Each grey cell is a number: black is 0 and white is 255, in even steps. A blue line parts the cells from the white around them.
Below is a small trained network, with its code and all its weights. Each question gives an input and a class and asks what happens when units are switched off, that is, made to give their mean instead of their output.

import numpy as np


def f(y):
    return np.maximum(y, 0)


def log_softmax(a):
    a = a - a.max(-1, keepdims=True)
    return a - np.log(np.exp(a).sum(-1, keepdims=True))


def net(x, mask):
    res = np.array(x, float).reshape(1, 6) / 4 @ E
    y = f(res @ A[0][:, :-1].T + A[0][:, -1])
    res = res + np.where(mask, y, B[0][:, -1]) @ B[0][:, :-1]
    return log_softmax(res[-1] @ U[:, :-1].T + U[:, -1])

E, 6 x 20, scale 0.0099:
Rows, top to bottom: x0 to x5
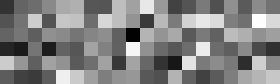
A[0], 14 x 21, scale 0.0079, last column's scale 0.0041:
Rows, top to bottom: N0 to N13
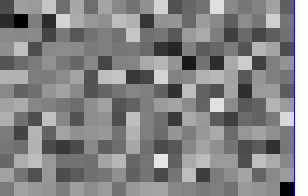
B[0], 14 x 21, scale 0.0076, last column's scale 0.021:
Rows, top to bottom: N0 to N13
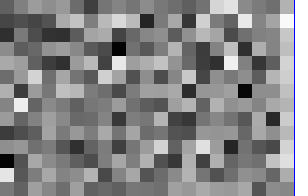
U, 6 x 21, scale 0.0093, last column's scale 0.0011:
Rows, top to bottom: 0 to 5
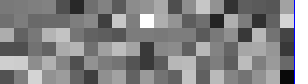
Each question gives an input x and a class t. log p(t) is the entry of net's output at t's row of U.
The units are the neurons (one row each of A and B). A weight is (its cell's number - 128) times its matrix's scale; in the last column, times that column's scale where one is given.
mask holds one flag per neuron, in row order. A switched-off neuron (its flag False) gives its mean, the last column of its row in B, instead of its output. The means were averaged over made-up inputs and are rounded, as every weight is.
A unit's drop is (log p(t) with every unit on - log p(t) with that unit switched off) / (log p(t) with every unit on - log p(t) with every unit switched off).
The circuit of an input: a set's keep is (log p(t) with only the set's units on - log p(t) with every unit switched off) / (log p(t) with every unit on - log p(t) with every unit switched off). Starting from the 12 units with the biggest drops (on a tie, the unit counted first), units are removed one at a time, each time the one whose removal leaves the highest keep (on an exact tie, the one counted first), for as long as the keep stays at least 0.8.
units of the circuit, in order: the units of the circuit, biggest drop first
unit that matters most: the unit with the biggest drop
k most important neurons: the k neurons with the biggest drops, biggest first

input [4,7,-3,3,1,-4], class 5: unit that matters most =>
N11
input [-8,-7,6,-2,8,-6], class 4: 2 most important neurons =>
[N7, N12]
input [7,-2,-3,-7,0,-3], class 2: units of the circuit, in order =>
[N6, N3]
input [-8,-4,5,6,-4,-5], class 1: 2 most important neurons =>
[N4, N8]
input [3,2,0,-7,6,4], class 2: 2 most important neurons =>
[N3, N6]
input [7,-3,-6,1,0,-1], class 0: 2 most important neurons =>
[N10, N2]
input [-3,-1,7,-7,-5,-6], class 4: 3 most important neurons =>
[N7, N12, N9]
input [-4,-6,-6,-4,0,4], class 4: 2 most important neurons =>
[N6, N9]
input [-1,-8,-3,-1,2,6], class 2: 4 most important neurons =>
[N3, N8, N12, N1]
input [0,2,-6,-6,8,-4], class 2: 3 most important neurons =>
[N3, N6, N8]
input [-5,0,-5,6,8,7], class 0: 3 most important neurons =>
[N10, N8, N2]
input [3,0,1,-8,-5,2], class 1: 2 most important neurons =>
[N4, N11]
